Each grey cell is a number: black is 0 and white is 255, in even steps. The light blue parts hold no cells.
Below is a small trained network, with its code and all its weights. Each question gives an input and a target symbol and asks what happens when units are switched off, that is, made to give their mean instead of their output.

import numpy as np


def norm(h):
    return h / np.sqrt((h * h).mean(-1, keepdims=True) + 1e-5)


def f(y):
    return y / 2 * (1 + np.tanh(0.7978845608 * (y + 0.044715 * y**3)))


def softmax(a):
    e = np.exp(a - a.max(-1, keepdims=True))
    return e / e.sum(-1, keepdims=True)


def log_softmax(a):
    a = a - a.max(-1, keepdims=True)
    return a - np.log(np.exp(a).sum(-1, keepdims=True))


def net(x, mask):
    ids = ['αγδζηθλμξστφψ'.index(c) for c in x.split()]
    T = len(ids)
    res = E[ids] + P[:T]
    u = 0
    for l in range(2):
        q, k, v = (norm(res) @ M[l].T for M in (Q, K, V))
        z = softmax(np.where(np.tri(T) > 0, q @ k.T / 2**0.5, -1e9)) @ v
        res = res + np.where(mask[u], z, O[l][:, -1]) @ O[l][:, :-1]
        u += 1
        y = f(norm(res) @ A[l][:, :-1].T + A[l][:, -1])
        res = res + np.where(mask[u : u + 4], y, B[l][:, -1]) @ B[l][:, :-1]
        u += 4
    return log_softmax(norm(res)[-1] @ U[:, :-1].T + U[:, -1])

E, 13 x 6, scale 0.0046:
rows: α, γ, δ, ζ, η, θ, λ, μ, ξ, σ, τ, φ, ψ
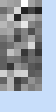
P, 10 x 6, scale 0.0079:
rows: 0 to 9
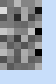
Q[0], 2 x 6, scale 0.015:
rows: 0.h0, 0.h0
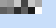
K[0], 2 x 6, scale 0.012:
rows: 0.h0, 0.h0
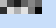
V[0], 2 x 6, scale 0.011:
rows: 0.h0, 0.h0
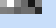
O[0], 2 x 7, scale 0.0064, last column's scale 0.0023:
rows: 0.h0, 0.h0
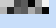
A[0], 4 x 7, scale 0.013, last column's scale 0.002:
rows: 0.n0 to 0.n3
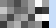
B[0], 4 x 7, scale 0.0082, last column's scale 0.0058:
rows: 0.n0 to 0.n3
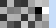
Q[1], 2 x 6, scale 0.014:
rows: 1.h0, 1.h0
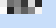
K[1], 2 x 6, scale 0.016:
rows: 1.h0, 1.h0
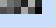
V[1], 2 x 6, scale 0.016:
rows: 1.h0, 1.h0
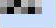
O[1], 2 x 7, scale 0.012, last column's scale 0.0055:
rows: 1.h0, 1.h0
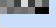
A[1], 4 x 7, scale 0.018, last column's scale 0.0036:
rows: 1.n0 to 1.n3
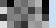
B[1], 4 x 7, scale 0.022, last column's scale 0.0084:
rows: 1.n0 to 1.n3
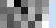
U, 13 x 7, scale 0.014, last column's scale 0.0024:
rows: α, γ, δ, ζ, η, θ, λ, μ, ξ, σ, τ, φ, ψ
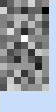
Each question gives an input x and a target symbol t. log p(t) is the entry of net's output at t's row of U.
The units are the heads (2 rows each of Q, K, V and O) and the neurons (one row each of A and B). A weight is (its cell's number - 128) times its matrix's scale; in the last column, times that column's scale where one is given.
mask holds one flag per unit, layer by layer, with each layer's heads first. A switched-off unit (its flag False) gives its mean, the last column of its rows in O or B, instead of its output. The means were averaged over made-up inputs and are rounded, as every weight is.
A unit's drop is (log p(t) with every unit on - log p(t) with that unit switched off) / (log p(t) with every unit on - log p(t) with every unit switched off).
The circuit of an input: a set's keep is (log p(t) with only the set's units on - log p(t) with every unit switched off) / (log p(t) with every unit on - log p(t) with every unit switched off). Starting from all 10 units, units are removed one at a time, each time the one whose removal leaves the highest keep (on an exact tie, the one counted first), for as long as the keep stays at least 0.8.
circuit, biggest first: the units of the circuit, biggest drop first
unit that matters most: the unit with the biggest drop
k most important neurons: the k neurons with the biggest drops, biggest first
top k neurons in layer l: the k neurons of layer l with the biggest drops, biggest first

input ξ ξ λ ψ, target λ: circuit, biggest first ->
[1.n0; 0.h0]
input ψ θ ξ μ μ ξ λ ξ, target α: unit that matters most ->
0.h0
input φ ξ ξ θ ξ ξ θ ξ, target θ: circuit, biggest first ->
[0.h0; 0.n0; 1.h0]
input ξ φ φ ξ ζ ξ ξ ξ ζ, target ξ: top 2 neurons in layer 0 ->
[0.n3; 0.n1]
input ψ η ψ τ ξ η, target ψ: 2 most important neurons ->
[1.n3; 0.n2]
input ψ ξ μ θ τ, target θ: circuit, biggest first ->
[1.h0; 0.h0]
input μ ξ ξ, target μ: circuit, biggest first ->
[0.h0; 1.h0; 1.n3]
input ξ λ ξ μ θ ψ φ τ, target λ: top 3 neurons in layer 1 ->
[1.n1; 1.n3; 1.n2]
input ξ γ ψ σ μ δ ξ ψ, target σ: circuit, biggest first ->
[0.n1; 1.n3]
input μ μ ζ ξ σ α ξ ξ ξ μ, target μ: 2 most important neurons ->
[1.n3; 0.n0]
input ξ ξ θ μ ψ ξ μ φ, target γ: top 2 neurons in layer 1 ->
[1.n1; 1.n3]
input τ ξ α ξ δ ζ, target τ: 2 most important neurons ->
[0.n2; 0.n0]
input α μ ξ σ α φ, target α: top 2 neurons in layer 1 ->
[1.n2; 1.n3]
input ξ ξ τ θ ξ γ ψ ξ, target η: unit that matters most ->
0.n0
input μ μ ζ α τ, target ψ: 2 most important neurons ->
[0.n2; 1.n3]
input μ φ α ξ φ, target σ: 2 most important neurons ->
[0.n1; 1.n3]
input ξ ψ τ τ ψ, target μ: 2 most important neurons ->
[0.n2; 1.n3]
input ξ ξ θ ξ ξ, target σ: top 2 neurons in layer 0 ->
[0.n1; 0.n3]
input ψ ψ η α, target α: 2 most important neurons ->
[1.n2; 0.n0]
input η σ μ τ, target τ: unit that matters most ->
1.h0
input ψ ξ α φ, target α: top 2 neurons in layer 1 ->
[1.n2; 1.n1]
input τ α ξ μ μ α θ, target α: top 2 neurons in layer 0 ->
[0.n0; 0.n2]
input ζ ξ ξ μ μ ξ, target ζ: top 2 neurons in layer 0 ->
[0.n2; 0.n0]
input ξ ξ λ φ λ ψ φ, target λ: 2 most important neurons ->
[1.n0; 1.n2]
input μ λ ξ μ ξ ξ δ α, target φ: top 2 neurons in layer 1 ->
[1.n2; 1.n3]
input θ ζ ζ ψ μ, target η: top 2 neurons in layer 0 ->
[0.n0; 0.n1]
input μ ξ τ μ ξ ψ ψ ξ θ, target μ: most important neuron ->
[0.n1]
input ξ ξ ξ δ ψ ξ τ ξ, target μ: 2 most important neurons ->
[0.n2; 1.n3]
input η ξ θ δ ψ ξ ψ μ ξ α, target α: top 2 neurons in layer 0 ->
[0.n2; 0.n0]
